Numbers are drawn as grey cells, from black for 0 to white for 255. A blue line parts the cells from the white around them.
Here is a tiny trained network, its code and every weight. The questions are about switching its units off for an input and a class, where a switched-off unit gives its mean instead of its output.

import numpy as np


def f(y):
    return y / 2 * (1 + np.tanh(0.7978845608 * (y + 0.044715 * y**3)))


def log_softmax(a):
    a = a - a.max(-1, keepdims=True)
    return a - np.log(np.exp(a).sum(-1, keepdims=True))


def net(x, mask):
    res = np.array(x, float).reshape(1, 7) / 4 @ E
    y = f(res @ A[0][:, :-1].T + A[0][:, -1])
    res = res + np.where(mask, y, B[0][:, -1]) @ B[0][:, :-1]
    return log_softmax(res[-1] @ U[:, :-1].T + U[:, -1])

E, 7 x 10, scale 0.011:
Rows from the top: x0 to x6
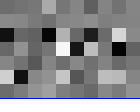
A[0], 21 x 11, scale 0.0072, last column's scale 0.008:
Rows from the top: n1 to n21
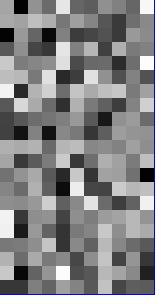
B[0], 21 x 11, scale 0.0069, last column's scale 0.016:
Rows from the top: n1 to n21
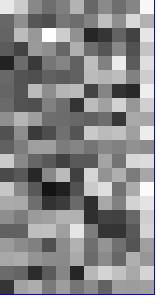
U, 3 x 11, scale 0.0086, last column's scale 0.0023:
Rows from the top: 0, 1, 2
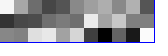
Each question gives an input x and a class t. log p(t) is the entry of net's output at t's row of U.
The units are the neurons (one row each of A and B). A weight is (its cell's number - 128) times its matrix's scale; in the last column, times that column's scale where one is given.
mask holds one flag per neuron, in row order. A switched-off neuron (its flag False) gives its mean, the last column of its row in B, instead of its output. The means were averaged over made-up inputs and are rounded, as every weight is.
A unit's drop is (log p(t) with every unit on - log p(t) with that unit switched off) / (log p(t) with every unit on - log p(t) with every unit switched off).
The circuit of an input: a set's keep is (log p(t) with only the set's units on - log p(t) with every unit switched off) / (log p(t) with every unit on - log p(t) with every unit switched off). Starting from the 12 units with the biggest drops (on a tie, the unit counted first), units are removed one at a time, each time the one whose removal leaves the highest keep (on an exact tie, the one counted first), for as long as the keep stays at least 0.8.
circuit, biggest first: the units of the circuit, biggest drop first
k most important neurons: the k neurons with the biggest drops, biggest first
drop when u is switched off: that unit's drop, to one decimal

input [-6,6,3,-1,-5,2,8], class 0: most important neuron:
n5
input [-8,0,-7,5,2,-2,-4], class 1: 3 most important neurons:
n5, n6, n1
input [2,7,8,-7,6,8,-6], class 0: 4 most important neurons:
n1, n14, n12, n5
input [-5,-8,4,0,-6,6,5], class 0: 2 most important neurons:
n1, n12
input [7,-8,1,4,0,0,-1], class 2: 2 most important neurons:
n14, n10
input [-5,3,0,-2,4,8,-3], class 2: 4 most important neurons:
n17, n7, n14, n16
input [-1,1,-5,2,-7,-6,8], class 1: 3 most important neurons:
n1, n8, n6
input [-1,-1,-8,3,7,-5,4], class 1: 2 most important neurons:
n6, n1
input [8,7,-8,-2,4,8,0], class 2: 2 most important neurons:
n7, n17
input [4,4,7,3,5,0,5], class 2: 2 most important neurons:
n3, n14
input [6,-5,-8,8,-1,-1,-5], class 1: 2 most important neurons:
n5, n6
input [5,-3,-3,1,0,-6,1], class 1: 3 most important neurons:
n1, n8, n12
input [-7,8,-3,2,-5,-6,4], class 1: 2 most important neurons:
n1, n8
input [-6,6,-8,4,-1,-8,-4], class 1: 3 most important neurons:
n6, n8, n1
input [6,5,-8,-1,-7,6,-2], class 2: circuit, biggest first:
n7
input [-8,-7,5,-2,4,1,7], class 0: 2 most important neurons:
n5, n8
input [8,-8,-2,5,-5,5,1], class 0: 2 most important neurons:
n1, n12
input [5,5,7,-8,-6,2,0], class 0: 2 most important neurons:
n14, n5
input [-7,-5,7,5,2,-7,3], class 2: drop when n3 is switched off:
0.8
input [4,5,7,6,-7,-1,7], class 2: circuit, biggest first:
n3
